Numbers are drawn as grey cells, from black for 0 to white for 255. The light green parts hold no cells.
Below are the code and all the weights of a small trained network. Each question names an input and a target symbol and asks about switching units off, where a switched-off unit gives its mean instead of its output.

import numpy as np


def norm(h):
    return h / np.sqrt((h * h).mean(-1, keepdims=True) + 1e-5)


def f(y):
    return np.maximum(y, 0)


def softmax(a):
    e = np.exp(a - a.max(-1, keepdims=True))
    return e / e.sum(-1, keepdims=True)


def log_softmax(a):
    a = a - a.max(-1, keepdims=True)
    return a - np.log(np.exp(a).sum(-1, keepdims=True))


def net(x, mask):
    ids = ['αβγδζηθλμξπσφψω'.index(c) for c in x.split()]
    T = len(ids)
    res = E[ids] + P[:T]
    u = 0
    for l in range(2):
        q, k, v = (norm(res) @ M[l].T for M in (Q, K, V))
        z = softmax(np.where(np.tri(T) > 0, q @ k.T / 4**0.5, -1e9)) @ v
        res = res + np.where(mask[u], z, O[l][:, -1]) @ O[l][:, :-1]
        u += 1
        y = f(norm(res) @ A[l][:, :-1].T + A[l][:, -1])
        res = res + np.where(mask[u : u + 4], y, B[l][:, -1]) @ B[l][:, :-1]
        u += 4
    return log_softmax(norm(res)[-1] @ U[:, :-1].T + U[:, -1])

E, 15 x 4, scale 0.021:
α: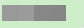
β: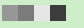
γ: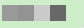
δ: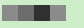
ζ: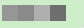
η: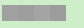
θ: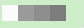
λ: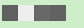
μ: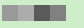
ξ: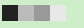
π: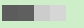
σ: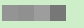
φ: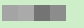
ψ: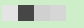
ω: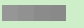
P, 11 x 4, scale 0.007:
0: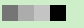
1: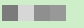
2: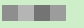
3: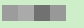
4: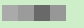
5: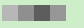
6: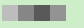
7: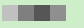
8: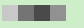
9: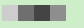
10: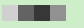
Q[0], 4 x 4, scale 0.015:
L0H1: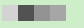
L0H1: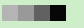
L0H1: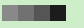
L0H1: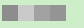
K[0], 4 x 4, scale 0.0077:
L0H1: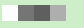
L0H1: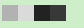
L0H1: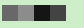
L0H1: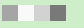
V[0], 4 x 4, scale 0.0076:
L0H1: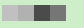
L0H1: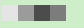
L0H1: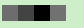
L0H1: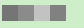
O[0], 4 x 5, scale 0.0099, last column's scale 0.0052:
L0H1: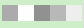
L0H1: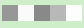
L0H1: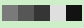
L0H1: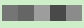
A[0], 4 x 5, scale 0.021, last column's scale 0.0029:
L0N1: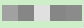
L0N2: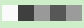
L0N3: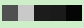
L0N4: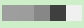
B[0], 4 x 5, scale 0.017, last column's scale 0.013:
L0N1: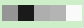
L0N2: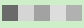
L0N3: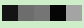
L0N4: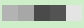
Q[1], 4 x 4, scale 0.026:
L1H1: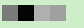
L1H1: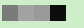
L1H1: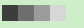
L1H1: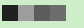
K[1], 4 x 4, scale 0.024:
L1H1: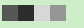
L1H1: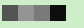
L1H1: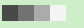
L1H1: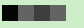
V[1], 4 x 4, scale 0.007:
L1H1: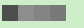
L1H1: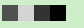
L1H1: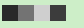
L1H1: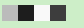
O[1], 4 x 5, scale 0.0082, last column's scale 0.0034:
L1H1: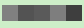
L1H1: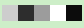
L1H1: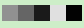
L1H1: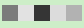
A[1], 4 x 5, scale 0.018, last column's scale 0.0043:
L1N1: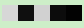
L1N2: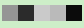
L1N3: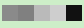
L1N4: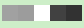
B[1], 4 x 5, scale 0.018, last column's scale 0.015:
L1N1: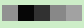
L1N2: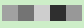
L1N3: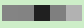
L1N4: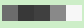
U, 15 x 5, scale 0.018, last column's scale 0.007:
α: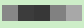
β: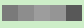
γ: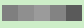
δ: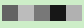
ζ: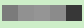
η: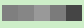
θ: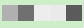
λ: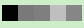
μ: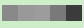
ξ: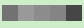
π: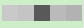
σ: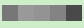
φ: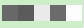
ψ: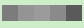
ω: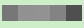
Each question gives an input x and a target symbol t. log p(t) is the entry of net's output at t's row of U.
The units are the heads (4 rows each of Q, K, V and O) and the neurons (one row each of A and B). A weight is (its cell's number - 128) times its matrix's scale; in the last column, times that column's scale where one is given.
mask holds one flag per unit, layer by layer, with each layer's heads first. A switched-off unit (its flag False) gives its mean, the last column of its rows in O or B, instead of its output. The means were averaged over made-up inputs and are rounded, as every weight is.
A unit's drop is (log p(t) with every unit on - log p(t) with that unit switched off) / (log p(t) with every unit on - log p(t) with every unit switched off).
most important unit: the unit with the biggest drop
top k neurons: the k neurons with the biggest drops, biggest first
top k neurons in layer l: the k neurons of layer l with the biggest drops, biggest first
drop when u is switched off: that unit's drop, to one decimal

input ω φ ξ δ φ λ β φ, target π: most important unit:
L0H1
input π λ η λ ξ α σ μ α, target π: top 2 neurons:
L0N3, L1N1
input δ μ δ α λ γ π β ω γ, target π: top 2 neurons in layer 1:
L1N1, L1N2
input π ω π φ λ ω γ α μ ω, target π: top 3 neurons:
L1N1, L0N3, L0N1
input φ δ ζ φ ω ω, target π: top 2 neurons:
L0N3, L1N1
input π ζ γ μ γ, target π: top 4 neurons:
L0N2, L0N4, L1N1, L0N3
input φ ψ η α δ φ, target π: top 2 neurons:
L0N4, L1N4
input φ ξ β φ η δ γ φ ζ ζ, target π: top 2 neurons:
L0N3, L1N1
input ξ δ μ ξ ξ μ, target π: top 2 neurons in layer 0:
L0N1, L0N3
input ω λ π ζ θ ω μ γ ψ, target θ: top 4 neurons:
L0N2, L0N1, L1N2, L0N4
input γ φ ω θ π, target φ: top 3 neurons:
L1N2, L0N4, L1N4
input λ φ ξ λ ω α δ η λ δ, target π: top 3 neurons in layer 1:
L1N4, L1N1, L1N2
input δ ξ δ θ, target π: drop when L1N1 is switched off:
0.1
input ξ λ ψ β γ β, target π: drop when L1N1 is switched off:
0.3
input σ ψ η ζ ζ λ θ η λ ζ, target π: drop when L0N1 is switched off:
-0.1
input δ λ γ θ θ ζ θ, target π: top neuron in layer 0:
L0N2
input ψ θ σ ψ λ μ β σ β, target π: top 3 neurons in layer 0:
L0N2, L0N4, L0N3
